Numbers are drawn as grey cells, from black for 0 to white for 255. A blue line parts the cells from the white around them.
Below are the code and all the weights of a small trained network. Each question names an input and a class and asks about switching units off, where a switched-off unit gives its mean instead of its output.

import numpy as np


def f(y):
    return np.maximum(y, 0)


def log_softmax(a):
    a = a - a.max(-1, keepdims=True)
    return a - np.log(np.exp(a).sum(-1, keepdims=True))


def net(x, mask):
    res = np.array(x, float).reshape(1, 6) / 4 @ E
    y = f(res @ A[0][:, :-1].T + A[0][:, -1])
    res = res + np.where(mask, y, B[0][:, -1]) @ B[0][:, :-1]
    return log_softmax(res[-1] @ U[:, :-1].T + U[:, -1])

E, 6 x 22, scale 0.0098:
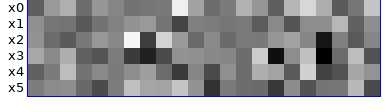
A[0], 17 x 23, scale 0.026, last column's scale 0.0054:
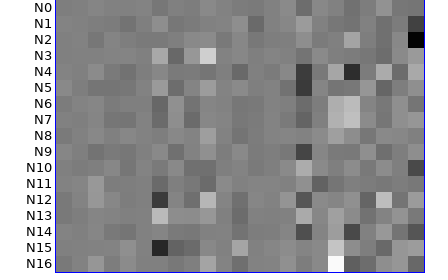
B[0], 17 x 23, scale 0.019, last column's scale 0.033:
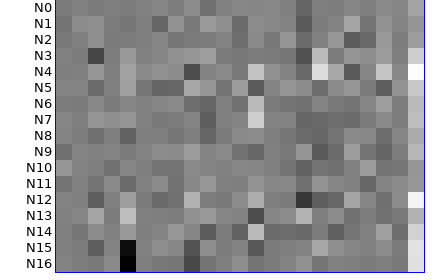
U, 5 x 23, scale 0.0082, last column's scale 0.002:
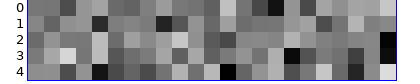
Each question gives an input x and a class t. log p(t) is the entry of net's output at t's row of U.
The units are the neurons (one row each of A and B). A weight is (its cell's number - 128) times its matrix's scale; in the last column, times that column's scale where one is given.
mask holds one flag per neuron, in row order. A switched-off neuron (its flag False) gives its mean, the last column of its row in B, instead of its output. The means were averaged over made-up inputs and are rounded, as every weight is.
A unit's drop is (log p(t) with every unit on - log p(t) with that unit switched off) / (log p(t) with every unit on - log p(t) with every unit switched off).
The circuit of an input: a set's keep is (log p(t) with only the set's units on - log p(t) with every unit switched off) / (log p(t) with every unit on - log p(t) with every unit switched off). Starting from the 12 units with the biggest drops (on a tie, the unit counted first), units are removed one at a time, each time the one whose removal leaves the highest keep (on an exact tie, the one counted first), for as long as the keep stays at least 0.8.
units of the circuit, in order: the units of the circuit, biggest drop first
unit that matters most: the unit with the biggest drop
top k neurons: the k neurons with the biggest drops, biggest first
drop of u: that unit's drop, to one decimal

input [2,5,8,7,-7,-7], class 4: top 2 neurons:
N5, N9
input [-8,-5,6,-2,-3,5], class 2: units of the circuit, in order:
N12, N16, N14, N7
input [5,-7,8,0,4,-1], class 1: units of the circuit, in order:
N16
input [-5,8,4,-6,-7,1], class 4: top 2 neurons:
N4, N14
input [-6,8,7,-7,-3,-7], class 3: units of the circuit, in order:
N15, N4, N3
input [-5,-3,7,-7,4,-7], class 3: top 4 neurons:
N4, N15, N3, N16
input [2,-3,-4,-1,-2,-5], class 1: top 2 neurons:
N15, N3
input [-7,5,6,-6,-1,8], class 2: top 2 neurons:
N16, N15
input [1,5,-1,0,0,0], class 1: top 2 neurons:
N12, N3
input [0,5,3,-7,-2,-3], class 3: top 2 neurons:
N4, N15
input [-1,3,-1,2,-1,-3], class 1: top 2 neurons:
N5, N12
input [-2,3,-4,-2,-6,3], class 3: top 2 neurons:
N4, N3
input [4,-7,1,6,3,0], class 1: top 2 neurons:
N16, N15
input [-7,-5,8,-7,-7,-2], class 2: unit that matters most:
N12
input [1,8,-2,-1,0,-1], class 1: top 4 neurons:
N12, N3, N5, N14
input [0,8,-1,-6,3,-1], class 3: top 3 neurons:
N4, N15, N3
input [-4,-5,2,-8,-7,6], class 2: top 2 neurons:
N12, N16
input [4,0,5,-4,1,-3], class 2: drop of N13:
0.2
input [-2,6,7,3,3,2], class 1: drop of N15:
0.0
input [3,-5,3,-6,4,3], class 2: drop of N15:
0.1
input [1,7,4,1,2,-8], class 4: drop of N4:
0.6
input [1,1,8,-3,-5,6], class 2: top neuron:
N3
